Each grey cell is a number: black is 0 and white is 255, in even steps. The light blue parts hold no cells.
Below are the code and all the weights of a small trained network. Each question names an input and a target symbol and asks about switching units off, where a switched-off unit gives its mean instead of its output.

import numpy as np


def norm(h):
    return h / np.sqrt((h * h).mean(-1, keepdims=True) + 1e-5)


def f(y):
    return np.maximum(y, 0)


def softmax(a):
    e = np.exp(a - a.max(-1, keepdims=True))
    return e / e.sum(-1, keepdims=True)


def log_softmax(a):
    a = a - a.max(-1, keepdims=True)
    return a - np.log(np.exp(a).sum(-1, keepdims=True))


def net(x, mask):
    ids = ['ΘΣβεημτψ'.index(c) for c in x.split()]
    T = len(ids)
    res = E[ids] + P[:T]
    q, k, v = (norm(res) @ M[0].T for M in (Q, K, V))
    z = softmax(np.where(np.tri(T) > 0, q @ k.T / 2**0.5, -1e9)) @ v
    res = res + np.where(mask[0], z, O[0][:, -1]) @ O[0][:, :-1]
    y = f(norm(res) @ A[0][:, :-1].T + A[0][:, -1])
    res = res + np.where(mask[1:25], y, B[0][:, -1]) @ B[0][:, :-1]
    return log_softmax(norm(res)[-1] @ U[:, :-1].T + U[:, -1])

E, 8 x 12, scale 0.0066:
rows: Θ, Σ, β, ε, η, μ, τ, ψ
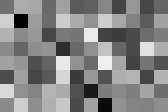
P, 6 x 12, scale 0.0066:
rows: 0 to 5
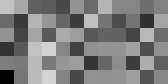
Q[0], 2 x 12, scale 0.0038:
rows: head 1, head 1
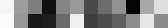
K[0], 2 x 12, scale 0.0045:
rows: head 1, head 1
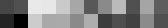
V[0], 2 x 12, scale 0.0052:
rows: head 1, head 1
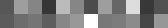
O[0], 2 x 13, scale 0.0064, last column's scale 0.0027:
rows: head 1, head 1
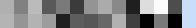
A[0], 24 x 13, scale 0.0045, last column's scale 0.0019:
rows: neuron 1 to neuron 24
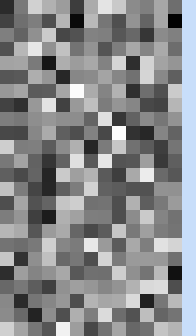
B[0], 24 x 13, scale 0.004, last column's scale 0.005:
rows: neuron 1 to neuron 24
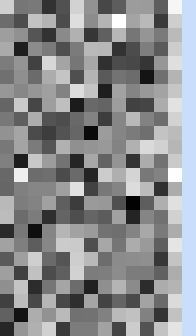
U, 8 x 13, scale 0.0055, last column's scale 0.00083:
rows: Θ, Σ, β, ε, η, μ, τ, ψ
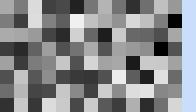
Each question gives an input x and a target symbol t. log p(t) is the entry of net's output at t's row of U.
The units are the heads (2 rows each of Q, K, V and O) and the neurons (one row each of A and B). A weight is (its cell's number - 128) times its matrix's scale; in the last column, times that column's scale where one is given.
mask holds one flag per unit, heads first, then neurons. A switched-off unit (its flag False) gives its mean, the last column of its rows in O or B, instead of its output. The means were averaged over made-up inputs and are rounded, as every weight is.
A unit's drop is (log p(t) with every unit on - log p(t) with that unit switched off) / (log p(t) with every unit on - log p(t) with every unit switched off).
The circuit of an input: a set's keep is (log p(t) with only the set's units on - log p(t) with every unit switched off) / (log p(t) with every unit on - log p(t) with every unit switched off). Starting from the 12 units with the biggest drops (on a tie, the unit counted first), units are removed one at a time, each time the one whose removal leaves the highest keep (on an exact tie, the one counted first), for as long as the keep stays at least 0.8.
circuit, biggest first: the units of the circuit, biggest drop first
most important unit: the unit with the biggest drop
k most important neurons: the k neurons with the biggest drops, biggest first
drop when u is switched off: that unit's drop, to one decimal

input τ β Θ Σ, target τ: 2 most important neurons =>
neuron 13; neuron 21
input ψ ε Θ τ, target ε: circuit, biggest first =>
neuron 13; neuron 4; neuron 19
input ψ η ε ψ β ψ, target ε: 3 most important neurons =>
neuron 4; neuron 20; neuron 2
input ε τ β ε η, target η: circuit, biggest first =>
neuron 12; neuron 11
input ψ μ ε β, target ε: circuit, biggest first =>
neuron 2; neuron 22
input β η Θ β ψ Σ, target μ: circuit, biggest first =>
head 1; neuron 10
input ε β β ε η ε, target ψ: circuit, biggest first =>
head 1; neuron 8
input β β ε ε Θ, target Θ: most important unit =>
neuron 15
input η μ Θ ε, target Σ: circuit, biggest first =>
neuron 1; neuron 18
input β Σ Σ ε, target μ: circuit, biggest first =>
head 1; neuron 8
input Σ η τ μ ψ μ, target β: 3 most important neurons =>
neuron 1; neuron 20; neuron 10
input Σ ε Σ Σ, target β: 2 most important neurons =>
neuron 1; neuron 19
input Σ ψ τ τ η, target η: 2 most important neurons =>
neuron 12; neuron 16
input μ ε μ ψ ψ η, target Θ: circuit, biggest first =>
head 1
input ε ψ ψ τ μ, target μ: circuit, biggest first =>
neuron 15; neuron 16; neuron 24
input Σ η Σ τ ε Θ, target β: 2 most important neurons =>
neuron 1; neuron 3
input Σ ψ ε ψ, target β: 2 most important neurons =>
neuron 1; neuron 10
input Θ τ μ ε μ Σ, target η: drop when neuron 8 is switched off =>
-0.1
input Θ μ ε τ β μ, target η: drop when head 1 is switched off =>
1.0
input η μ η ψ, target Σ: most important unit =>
head 1
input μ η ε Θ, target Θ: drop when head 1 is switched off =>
0.9
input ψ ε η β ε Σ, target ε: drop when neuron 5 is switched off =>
0.3
